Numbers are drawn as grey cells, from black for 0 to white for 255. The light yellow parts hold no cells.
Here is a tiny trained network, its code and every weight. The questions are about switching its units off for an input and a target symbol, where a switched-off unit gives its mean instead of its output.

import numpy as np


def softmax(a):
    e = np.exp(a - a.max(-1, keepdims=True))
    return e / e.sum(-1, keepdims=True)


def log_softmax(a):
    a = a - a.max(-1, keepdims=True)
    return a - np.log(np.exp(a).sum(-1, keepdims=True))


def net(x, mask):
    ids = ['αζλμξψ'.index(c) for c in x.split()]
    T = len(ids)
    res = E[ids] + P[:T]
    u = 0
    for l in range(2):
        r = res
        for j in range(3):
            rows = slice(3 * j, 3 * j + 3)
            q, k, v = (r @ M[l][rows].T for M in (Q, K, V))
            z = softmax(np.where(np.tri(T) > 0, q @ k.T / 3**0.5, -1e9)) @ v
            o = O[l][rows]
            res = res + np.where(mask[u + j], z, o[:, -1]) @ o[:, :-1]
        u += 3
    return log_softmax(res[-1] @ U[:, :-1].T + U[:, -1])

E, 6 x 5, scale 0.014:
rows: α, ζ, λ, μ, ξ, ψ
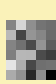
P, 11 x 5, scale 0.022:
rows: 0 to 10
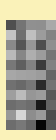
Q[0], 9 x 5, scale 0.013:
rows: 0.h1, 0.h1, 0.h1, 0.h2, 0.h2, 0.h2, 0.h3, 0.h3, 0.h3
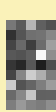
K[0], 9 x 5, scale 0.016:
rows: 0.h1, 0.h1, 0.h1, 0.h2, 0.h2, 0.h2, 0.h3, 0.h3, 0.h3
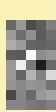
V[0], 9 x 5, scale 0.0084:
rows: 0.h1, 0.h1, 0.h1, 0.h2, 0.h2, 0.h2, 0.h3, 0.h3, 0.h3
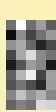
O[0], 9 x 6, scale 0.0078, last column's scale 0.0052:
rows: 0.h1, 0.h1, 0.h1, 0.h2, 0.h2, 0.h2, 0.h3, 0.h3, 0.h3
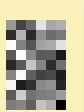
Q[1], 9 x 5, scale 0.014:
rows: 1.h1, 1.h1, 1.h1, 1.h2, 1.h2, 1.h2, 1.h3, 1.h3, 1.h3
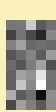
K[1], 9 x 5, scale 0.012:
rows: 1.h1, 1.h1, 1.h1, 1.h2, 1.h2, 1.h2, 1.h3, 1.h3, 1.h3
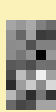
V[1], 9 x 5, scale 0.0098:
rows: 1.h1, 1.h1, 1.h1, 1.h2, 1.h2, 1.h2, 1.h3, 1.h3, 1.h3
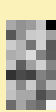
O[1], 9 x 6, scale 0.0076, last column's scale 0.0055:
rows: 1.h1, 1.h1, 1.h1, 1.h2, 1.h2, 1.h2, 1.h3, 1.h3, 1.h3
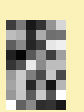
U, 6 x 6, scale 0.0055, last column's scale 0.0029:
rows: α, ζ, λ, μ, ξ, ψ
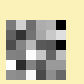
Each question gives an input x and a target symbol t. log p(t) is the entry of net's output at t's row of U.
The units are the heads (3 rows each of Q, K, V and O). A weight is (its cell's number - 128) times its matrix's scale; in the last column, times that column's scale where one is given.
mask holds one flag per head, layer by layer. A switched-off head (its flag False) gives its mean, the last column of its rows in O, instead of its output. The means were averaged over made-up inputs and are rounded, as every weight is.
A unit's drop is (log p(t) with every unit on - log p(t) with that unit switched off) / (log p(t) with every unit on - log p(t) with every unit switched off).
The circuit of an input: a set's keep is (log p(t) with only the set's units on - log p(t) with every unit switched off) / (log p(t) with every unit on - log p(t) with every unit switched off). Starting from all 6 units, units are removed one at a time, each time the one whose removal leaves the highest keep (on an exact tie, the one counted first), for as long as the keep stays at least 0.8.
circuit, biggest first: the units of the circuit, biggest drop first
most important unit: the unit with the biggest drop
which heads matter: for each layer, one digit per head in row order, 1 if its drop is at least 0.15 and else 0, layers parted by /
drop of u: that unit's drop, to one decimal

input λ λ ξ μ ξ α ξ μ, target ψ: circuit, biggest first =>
0.h1, 1.h3, 1.h2
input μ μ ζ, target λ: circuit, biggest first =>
0.h2, 1.h2
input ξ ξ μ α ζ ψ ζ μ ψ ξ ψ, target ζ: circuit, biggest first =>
1.h3
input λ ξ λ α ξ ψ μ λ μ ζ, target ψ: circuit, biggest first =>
0.h1, 1.h3, 1.h2
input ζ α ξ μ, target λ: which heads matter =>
110 / 010
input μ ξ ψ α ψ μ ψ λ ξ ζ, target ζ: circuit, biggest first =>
1.h1, 1.h2
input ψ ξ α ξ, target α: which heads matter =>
011 / 110
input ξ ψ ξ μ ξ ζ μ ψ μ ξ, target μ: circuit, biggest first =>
1.h1, 1.h2, 0.h2
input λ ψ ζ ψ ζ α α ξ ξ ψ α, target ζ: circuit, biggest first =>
0.h3, 1.h3
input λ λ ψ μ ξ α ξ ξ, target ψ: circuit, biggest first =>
0.h1, 1.h3, 0.h3, 1.h2
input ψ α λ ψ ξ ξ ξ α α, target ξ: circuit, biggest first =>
0.h3, 0.h1
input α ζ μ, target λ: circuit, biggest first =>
0.h2, 1.h2
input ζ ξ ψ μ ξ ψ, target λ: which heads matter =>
100 / 000
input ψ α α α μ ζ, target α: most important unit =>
1.h1
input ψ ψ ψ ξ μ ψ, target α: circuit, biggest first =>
1.h2, 1.h3, 0.h1
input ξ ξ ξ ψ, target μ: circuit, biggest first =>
1.h1, 1.h2
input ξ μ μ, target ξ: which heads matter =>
011 / 001
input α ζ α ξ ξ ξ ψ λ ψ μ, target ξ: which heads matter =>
011 / 011
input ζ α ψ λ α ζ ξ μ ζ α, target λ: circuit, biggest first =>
0.h1, 1.h2
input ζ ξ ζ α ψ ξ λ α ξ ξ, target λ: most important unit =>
0.h1
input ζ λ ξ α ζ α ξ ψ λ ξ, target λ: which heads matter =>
100 / 010
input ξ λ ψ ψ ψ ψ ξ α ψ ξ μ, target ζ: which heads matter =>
110 / 001
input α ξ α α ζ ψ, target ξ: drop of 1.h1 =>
0.1
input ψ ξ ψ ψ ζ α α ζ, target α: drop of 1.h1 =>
0.3
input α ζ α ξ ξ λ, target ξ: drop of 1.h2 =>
0.3
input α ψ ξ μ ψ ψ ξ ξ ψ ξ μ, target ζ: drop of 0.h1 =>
0.3
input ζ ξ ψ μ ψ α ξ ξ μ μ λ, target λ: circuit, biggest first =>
0.h2
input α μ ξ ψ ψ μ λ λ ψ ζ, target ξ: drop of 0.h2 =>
0.1
